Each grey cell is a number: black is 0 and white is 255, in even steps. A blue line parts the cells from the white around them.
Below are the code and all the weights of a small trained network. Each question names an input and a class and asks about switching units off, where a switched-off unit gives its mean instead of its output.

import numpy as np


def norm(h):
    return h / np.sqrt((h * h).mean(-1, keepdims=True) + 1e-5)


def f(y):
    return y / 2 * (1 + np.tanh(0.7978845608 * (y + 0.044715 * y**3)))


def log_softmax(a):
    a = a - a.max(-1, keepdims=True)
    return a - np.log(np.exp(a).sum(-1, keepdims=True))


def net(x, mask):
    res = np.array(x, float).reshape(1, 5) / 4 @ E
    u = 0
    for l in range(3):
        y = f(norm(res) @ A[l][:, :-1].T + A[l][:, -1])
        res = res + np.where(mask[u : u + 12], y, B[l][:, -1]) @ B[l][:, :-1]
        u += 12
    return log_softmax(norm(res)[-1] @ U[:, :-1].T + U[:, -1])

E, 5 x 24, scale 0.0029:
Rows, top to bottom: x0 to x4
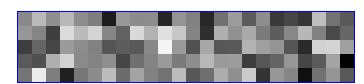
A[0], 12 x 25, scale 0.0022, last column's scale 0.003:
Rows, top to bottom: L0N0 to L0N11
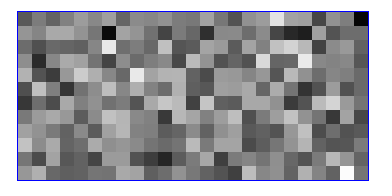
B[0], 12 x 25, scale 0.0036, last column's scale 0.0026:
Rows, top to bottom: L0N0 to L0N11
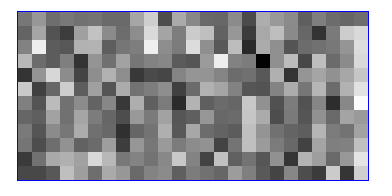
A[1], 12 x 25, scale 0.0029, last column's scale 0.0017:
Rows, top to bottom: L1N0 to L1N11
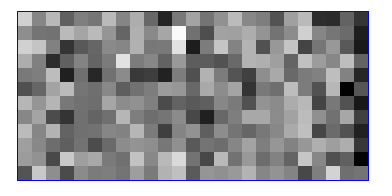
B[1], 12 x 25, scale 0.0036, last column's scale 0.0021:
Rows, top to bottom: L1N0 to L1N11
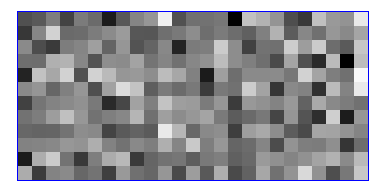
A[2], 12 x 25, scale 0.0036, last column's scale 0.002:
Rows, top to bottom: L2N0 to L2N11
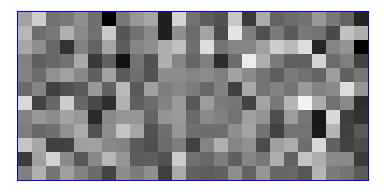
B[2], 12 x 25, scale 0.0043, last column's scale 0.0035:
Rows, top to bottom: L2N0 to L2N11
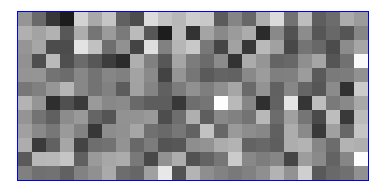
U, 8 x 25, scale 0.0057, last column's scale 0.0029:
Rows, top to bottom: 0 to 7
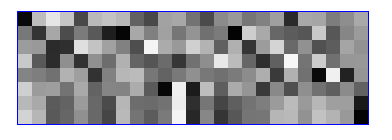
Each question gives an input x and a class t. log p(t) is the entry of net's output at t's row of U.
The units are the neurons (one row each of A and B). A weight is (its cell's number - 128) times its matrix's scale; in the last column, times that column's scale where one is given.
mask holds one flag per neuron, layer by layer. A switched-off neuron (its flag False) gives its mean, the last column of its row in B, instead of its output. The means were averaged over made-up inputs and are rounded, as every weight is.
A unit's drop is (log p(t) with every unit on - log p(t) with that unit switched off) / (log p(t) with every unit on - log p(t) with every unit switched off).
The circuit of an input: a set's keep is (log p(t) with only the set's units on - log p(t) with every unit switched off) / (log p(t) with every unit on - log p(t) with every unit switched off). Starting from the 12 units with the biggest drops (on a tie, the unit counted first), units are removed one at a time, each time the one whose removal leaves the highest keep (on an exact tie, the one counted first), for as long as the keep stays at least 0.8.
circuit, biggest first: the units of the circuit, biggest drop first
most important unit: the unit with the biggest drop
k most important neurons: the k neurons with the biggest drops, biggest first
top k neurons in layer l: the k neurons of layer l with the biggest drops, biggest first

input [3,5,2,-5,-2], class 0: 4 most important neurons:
(L1N10 L0N4 L2N10 L1N1)
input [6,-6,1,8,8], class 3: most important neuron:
(L1N2)
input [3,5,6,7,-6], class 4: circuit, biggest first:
(L1N5 L0N10)
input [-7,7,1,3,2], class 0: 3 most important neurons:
(L1N10 L0N1 L0N4)
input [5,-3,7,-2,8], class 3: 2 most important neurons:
(L2N9 L1N2)
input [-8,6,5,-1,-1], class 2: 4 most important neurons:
(L0N2 L0N10 L2N2 L1N4)
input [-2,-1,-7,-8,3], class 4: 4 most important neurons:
(L1N7 L1N3 L0N6 L2N7)
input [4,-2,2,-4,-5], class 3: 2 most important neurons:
(L0N3 L0N2)
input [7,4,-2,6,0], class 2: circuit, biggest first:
(L2N0 L0N1)
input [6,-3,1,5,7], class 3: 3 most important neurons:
(L1N2 L0N2 L2N9)
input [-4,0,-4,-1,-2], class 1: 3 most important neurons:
(L0N1 L2N3 L0N5)
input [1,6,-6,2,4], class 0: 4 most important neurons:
(L1N10 L0N6 L1N1 L2N10)
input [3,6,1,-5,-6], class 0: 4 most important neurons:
(L1N10 L0N5 L1N1 L0N4)
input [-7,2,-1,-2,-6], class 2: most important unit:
L2N2
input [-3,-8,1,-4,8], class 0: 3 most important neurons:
(L1N4 L0N3 L0N10)
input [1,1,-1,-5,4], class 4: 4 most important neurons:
(L0N3 L1N3 L1N7 L2N8)
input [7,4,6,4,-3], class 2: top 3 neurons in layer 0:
(L0N1 L0N9 L0N8)
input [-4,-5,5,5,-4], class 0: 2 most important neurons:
(L0N11 L0N9)
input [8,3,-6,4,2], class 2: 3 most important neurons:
(L0N1 L2N0 L0N6)
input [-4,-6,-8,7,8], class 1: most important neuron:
(L1N0)
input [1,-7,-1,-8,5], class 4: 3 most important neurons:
(L1N3 L1N7 L0N4)
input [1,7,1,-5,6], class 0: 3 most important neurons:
(L1N10 L0N3 L1N1)
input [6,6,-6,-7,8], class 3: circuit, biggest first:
(L1N2 L2N9)
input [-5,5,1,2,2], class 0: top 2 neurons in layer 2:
(L2N10 L2N0)
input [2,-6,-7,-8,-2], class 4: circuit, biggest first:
(L1N3 L1N7)
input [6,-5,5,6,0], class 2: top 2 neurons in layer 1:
(L1N0 L1N3)
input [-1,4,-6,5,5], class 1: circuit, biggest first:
(L1N0)
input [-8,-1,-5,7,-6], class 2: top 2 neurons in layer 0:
(L0N2 L0N11)
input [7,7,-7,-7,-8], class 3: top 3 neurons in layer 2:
(L2N6 L2N3 L2N10)
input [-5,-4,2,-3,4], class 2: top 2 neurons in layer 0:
(L0N2 L0N4)
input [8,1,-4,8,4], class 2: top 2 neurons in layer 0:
(L0N1 L0N11)
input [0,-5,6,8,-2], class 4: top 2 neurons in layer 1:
(L1N5 L1N0)
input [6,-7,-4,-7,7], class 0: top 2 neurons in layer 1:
(L1N4 L1N5)
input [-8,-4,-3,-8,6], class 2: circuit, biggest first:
(L2N2)
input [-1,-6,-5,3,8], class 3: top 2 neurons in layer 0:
(L0N4 L0N5)
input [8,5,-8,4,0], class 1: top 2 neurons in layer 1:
(L1N0 L1N8)
